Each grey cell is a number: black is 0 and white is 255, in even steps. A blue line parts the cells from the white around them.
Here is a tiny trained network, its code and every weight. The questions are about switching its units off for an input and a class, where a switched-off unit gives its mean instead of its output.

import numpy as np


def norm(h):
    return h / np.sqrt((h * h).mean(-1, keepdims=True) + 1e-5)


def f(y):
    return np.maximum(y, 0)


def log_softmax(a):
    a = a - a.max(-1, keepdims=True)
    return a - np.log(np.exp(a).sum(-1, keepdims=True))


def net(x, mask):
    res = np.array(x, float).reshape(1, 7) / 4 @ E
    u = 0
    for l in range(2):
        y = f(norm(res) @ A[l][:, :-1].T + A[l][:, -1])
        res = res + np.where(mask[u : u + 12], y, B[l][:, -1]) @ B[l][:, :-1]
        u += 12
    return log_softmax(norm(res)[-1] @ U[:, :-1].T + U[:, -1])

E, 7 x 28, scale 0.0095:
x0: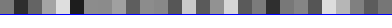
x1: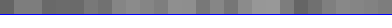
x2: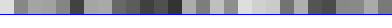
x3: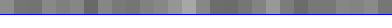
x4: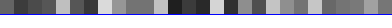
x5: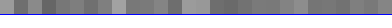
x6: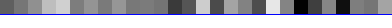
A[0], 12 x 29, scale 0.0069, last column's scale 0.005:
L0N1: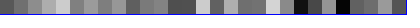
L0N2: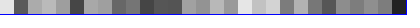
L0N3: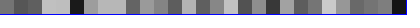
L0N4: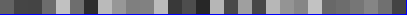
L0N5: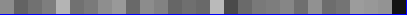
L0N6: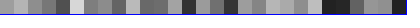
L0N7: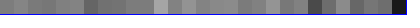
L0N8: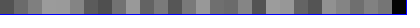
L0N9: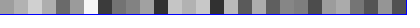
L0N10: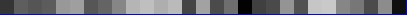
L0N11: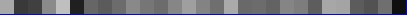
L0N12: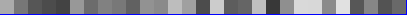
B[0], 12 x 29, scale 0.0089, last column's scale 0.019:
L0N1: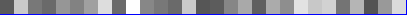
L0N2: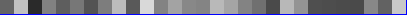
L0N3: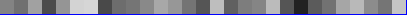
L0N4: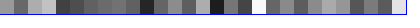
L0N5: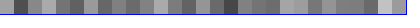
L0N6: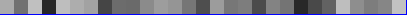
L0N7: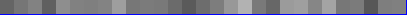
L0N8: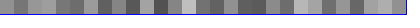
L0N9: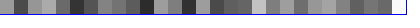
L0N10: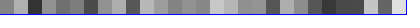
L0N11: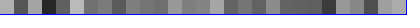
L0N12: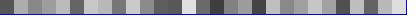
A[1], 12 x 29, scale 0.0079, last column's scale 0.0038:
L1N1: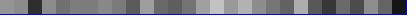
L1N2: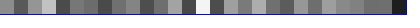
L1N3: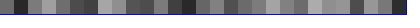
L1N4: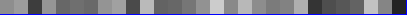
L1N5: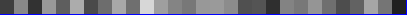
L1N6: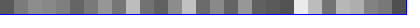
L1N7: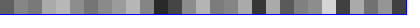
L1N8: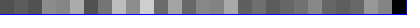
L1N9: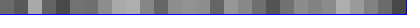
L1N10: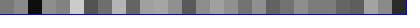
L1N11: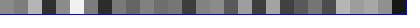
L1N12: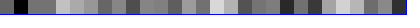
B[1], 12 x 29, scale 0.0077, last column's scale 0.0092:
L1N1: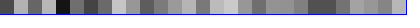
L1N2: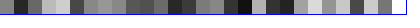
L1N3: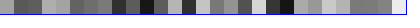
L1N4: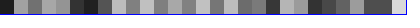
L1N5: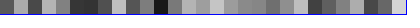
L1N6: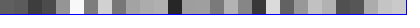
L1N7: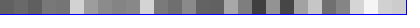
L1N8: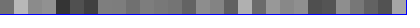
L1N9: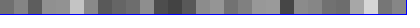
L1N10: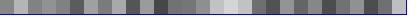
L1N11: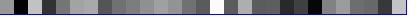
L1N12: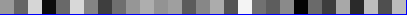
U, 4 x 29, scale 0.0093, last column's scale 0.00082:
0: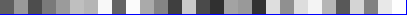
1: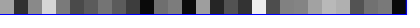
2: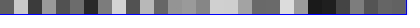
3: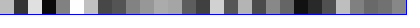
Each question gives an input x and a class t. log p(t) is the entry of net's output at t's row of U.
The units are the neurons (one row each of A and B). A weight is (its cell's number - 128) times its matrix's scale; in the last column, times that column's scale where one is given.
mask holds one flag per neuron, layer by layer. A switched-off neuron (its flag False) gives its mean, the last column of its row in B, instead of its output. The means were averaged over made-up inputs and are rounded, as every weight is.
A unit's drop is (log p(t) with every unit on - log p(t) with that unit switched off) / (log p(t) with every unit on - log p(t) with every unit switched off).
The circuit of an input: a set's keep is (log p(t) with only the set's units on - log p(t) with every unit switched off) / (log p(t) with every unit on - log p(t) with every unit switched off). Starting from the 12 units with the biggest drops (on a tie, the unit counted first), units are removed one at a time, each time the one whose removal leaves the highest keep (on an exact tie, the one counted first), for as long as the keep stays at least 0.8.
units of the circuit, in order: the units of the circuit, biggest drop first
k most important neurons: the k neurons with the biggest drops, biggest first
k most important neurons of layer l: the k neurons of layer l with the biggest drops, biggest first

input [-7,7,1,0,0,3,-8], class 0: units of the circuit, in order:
L0N12
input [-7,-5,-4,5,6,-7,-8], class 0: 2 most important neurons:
L0N12; L0N9
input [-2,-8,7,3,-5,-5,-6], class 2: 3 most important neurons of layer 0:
L0N2; L0N1; L0N4
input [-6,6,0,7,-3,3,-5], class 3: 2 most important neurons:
L0N6; L0N1
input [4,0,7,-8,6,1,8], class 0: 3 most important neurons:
L0N1; L0N10; L0N9
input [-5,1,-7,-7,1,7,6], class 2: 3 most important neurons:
L0N10; L0N12; L1N5
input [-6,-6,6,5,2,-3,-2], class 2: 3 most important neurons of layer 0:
L0N2; L0N3; L0N11
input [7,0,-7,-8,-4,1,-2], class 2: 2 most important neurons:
L0N10; L0N6
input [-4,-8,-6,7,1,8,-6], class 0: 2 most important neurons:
L0N12; L0N2
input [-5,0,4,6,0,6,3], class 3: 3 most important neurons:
L0N6; L0N10; L1N11
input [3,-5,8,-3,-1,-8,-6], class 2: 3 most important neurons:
L0N2; L0N1; L1N4
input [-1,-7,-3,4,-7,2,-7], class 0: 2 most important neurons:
L0N12; L0N4
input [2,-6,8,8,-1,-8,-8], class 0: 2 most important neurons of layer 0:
L0N12; L0N10
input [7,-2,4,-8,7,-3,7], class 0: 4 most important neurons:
L0N1; L0N9; L0N6; L1N7
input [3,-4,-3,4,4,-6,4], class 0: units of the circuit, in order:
L0N1
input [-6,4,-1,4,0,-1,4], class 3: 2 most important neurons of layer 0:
L0N6; L0N12
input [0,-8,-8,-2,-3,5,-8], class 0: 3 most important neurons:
L0N12; L0N2; L1N6
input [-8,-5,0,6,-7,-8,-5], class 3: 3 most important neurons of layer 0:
L0N6; L0N4; L0N1
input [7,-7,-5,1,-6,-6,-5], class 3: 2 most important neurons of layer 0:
L0N3; L0N4
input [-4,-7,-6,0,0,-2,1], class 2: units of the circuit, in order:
L0N10
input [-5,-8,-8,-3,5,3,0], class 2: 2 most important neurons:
L0N10; L0N9
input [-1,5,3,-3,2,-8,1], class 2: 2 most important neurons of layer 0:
L0N2; L0N9
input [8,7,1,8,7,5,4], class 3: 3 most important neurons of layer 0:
L0N3; L0N9; L0N11
